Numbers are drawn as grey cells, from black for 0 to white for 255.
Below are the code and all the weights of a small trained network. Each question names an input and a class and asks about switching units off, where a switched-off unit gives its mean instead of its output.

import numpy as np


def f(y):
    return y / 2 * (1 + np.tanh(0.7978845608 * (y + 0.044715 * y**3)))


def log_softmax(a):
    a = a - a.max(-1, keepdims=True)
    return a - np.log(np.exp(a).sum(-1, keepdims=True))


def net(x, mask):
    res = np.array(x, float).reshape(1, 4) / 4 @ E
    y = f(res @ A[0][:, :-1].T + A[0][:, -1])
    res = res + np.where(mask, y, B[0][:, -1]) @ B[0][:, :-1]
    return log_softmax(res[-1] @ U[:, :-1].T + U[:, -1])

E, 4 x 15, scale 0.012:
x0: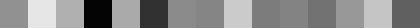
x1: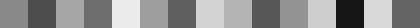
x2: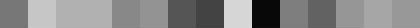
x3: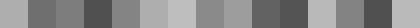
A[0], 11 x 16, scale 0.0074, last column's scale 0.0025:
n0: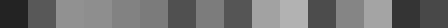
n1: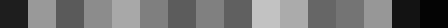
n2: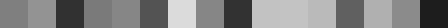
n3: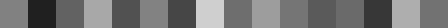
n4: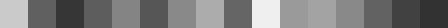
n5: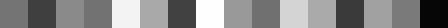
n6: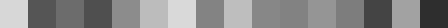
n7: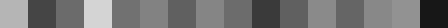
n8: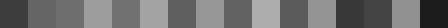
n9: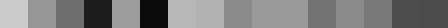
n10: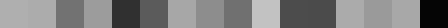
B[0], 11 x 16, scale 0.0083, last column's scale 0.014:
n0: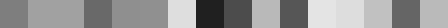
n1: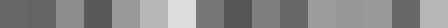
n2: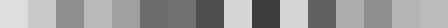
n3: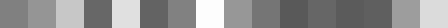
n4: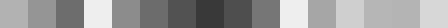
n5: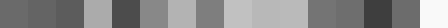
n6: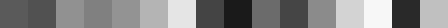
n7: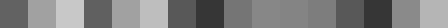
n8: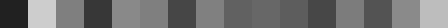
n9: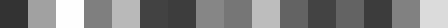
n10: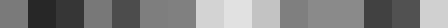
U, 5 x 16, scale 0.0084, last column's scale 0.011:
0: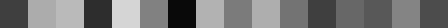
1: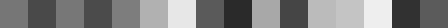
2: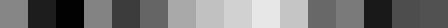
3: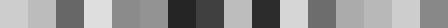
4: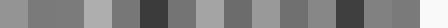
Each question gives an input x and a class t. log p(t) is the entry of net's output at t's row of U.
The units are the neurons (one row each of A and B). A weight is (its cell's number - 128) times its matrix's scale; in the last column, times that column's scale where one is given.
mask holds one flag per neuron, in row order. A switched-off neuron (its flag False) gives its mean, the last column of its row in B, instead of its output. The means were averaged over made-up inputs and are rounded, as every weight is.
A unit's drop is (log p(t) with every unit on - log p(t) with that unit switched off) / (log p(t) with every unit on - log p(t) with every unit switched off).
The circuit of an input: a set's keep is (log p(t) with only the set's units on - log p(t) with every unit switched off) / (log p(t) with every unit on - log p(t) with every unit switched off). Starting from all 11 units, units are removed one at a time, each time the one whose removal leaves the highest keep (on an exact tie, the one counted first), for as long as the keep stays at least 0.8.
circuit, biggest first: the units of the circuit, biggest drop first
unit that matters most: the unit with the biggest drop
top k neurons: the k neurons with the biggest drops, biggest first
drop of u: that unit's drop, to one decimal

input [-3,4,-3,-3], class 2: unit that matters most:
n5
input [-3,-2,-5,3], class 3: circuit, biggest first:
n4, n2
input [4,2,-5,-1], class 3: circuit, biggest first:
n4, n2
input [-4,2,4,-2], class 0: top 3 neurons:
n4, n2, n7
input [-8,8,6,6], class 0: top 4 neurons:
n7, n10, n8, n3
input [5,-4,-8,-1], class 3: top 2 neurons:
n4, n2
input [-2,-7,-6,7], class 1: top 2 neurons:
n6, n5
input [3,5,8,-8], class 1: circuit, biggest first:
n0, n1
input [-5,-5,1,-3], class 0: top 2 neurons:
n5, n3
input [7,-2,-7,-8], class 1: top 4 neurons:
n1, n0, n3, n4
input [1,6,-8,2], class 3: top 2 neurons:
n4, n2
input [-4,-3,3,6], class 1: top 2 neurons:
n6, n9
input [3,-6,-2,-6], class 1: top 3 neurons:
n0, n5, n1
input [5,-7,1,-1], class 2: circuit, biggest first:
n10
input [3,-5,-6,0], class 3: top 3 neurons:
n4, n2, n5
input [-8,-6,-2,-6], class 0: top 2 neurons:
n3, n8
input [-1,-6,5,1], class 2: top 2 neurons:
n10, n4
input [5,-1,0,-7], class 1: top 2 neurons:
n0, n1
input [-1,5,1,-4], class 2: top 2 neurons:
n5, n6
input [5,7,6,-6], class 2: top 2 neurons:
n5, n6
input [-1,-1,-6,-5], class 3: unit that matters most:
n2
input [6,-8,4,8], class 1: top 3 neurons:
n6, n5, n3
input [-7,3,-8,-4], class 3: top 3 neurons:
n4, n2, n9
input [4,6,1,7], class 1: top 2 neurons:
n6, n10
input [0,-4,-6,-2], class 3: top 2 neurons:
n4, n2
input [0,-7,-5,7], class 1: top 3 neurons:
n6, n5, n4
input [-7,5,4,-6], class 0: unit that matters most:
n7
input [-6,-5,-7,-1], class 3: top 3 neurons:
n4, n2, n9
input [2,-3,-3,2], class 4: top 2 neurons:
n5, n9
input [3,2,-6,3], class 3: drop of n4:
0.4
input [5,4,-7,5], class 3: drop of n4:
0.7
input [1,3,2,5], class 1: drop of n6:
0.3
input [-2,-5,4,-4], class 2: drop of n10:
0.4
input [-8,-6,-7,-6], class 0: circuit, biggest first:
n3
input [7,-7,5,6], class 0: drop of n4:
0.1
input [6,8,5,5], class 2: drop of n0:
0.0
